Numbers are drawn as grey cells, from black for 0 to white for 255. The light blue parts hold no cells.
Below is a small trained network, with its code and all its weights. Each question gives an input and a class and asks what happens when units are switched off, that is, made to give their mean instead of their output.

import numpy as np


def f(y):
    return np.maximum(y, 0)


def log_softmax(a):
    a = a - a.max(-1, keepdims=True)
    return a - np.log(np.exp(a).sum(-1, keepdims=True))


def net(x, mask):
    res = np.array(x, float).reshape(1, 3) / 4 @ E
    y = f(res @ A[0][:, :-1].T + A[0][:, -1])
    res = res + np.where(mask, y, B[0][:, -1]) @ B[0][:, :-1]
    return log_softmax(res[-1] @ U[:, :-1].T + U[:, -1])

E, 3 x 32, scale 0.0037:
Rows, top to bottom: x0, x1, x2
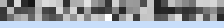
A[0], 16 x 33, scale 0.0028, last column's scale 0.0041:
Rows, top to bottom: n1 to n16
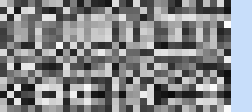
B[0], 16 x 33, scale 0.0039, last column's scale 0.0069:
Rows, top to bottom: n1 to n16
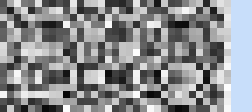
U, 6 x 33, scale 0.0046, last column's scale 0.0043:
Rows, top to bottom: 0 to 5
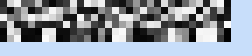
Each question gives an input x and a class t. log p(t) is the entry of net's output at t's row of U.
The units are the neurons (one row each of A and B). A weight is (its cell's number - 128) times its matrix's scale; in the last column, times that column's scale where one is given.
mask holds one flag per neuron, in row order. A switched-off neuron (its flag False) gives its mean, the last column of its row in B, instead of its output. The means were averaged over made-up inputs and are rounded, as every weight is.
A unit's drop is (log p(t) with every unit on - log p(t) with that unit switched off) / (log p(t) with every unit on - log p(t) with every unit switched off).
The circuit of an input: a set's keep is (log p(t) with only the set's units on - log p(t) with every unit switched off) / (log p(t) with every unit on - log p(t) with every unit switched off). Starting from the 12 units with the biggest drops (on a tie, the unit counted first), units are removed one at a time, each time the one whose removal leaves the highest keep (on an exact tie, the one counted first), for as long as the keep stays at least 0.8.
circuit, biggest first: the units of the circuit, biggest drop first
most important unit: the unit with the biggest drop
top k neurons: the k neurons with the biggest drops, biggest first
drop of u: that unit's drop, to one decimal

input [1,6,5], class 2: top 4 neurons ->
n14; n7; n16; n1
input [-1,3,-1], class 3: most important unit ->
n8
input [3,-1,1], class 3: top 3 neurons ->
n2; n10; n14
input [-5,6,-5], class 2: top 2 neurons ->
n14; n13
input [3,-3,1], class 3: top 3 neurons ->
n14; n2; n10
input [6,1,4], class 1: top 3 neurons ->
n13; n15; n16
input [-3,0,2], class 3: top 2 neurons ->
n13; n15
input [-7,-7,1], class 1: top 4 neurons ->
n10; n2; n14; n7
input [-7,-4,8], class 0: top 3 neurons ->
n11; n6; n5
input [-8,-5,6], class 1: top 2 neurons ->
n10; n2
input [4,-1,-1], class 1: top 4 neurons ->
n13; n15; n9; n4
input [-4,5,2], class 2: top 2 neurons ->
n14; n13
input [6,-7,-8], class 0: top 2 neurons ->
n12; n1
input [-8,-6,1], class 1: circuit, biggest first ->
n10
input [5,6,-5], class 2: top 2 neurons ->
n7; n14
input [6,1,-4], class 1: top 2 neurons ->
n13; n15
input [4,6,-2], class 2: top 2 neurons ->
n14; n7
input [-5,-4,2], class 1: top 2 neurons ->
n10; n14
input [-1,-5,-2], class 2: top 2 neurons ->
n8; n4
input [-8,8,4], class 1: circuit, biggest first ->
n2
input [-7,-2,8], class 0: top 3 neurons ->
n11; n5; n6
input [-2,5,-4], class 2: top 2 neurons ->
n14; n4
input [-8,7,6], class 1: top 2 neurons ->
n10; n2
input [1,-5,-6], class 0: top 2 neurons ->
n12; n16
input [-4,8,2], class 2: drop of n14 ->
0.2
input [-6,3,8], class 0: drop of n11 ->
0.1
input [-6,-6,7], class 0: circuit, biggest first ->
n11
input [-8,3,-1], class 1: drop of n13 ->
0.0
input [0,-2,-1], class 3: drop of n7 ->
0.1
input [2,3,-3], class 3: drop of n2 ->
0.2
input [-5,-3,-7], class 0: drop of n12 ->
0.1
